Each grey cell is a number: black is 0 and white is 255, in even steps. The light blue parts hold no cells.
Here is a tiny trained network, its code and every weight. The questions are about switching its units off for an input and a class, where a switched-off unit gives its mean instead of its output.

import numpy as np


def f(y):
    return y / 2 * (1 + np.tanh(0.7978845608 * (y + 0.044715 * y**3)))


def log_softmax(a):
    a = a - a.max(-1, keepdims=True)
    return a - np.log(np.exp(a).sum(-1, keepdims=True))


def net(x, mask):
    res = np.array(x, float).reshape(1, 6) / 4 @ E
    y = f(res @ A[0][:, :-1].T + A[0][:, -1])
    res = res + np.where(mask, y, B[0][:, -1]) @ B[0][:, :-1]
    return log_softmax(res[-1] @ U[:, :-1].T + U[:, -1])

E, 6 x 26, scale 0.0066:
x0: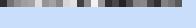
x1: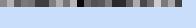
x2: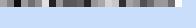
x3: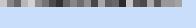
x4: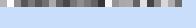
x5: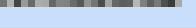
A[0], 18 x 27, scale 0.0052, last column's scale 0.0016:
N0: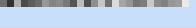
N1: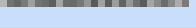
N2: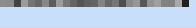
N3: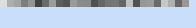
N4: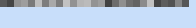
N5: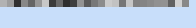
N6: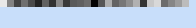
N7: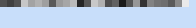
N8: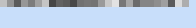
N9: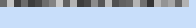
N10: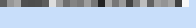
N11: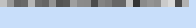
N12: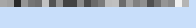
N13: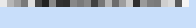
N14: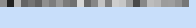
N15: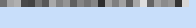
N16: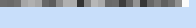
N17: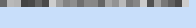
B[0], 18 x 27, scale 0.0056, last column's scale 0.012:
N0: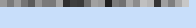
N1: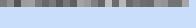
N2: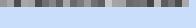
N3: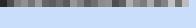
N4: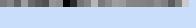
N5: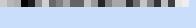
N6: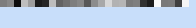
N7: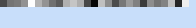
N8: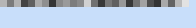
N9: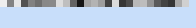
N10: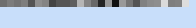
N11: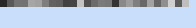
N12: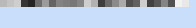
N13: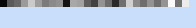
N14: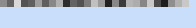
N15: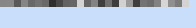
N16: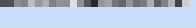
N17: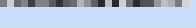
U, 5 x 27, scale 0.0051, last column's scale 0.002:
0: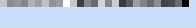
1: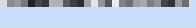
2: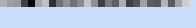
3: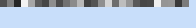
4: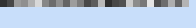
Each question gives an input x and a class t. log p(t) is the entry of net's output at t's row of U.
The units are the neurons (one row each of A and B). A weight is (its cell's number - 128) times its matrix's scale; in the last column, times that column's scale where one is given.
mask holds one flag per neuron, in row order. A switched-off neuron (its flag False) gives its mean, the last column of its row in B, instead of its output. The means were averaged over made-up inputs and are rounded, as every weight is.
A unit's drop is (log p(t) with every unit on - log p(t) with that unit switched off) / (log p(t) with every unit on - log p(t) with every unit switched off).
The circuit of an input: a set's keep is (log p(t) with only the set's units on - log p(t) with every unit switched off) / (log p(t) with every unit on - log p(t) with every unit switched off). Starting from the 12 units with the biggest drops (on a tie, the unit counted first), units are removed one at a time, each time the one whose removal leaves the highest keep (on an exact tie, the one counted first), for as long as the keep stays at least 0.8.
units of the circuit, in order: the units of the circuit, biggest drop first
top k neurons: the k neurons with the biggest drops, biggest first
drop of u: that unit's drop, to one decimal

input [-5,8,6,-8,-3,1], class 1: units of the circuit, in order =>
[N9]
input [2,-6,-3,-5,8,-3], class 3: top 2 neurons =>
[N5 N12]
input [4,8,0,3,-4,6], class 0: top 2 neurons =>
[N9 N13]
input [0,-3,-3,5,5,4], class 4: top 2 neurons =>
[N6 N13]
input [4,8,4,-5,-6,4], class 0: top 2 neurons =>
[N9 N13]
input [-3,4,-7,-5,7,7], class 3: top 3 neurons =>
[N5 N12 N8]
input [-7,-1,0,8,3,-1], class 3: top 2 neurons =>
[N6 N13]
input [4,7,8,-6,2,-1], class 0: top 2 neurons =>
[N9 N7]
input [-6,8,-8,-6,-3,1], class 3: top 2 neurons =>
[N5 N6]
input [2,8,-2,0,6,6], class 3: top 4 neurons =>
[N5 N12 N8 N6]
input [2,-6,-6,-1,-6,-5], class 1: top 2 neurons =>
[N4 N13]
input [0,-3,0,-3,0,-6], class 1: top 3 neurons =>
[N7 N13 N16]
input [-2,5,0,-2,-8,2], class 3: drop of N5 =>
0.1
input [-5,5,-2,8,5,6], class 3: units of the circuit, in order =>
[N6]
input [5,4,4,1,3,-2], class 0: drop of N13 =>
0.2
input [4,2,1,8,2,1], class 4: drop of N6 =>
0.2
